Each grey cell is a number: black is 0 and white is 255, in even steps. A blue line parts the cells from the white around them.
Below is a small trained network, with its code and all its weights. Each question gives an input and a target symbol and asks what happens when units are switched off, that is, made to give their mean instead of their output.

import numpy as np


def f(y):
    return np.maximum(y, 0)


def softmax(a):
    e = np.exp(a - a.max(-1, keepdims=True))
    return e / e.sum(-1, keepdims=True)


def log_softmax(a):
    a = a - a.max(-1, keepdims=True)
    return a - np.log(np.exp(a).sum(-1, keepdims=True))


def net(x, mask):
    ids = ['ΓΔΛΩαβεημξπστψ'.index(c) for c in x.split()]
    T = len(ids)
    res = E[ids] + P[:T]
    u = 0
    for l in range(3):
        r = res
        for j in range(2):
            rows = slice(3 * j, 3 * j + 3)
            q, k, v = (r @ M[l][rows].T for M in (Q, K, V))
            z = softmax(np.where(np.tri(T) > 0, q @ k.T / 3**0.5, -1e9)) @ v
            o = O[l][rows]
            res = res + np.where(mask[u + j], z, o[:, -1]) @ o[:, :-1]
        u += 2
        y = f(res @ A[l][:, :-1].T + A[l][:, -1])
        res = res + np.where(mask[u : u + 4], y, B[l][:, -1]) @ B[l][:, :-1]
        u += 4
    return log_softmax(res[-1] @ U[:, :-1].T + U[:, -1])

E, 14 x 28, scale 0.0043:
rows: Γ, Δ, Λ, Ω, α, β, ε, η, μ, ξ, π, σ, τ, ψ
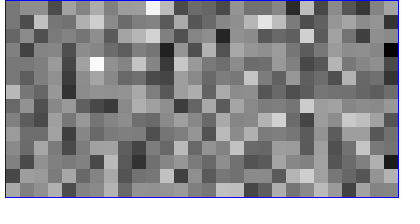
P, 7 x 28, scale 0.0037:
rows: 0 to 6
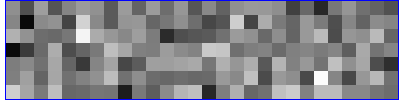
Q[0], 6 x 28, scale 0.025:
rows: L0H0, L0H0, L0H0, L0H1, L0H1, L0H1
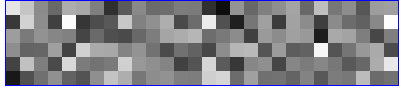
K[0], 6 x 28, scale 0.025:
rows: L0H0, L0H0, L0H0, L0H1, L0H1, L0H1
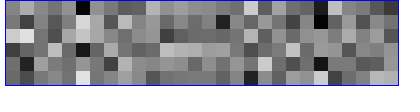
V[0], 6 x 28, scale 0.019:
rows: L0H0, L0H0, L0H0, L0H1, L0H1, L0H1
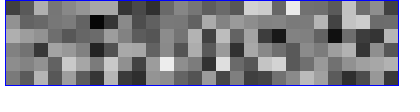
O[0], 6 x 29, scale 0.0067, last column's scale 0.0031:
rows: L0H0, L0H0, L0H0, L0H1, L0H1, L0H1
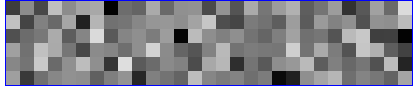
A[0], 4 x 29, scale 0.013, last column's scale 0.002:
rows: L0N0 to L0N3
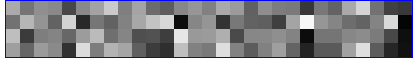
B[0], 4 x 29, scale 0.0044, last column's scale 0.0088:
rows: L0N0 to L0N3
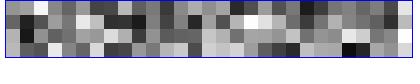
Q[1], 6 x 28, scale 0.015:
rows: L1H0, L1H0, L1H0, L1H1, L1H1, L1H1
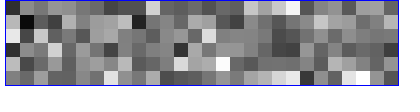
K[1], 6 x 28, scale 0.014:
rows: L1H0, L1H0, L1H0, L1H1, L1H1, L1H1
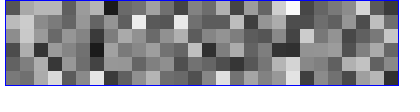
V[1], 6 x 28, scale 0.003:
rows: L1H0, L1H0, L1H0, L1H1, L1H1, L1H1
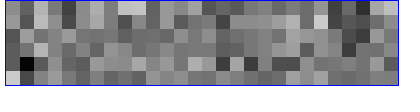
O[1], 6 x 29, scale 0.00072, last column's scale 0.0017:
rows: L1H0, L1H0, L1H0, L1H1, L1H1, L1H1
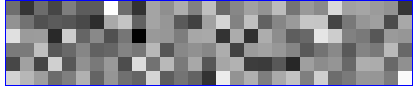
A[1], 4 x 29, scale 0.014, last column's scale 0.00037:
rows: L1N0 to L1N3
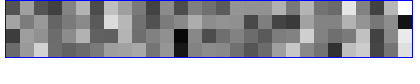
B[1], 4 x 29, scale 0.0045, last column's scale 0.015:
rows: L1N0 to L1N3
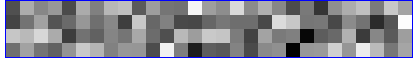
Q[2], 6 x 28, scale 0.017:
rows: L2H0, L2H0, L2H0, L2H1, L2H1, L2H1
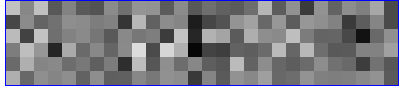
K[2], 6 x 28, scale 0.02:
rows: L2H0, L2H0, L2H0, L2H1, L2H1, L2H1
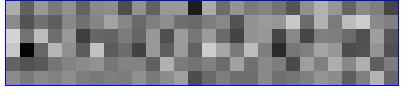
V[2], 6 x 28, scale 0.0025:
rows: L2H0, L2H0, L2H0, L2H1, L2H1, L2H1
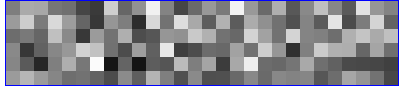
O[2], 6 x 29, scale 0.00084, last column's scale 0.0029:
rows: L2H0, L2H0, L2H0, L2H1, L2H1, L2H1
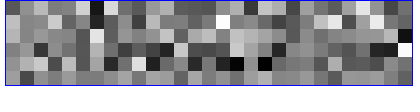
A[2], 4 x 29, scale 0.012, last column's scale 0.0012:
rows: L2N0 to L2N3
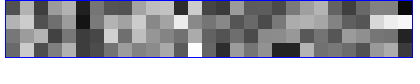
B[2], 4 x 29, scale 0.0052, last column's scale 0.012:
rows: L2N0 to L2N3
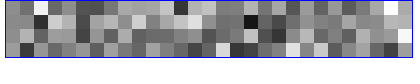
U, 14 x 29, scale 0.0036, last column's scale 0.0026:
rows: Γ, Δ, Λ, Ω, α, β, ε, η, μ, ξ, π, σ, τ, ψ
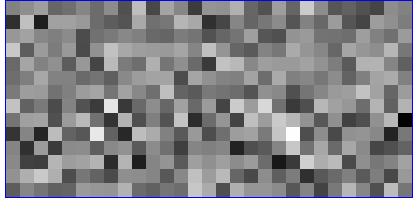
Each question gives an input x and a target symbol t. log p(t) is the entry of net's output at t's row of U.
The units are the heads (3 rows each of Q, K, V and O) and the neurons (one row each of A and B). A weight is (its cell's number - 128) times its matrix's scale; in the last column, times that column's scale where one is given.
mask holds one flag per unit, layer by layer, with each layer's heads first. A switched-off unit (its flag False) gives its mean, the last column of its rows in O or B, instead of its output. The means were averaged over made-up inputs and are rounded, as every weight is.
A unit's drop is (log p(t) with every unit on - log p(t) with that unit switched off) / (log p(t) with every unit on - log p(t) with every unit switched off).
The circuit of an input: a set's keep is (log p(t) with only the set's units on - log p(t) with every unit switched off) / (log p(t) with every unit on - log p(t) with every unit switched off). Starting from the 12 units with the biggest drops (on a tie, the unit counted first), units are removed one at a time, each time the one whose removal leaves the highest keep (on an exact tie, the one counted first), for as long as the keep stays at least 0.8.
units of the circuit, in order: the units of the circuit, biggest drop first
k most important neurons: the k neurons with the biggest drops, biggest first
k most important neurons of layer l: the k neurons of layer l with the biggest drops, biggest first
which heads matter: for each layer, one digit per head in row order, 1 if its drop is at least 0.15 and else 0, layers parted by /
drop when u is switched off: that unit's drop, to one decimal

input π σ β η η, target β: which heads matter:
11 / 00 / 00
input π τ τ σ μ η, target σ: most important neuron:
[L0N1]
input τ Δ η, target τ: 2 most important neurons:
[L1N2, L0N3]
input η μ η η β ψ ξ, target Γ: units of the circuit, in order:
[L0H0, L1N1, L0H1]
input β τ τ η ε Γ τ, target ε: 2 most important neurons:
[L1N3, L0N0]
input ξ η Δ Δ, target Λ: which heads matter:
10 / 00 / 00
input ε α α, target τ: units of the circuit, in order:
[L0N0, L0H0]
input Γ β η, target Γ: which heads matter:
10 / 00 / 00
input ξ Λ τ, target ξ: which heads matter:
11 / 00 / 00
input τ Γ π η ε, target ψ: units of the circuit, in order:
[L0H1, L1N0]
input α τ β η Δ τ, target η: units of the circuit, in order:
[L0N1, L0H0]
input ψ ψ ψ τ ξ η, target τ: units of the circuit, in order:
[L0H0, L1N2, L0H1]
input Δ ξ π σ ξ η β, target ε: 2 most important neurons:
[L1N3, L0N3]
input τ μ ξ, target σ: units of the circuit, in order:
[L0H0, L0N3, L0H1]
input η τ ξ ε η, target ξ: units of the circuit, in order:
[L0H0, L0H1]
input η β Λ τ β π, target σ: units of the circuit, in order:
[L0H0, L0N3, L0H1]
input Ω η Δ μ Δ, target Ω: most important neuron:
[L2N1]
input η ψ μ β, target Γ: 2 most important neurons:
[L0N3, L1N1]
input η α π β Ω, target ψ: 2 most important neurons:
[L1N0, L0N2]
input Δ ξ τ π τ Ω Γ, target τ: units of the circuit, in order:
[L0H0, L1N2, L0H1, L0N3]
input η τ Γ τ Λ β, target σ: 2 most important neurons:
[L0N3, L1N1]
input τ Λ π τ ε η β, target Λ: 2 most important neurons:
[L2N2, L1N1]
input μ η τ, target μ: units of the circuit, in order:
[L0H1, L0H0]
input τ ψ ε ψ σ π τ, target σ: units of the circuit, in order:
[L0H1]
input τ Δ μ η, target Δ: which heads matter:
10 / 00 / 00
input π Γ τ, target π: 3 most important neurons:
[L2N3, L1N0, L0N2]
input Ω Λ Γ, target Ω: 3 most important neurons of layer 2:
[L2N1, L2N3, L2N0]
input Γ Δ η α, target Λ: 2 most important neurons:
[L2N2, L1N1]
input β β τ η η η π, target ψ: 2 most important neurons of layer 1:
[L1N0, L1N1]
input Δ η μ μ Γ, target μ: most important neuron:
[L0N1]
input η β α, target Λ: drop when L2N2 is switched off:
1.0
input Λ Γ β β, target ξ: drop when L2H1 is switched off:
0.0
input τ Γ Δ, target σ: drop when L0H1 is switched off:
0.2
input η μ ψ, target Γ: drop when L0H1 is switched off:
0.1
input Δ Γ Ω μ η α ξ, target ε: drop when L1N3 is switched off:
1.0
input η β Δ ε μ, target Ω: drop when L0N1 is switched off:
0.1
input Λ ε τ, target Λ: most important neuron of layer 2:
[L2N2]
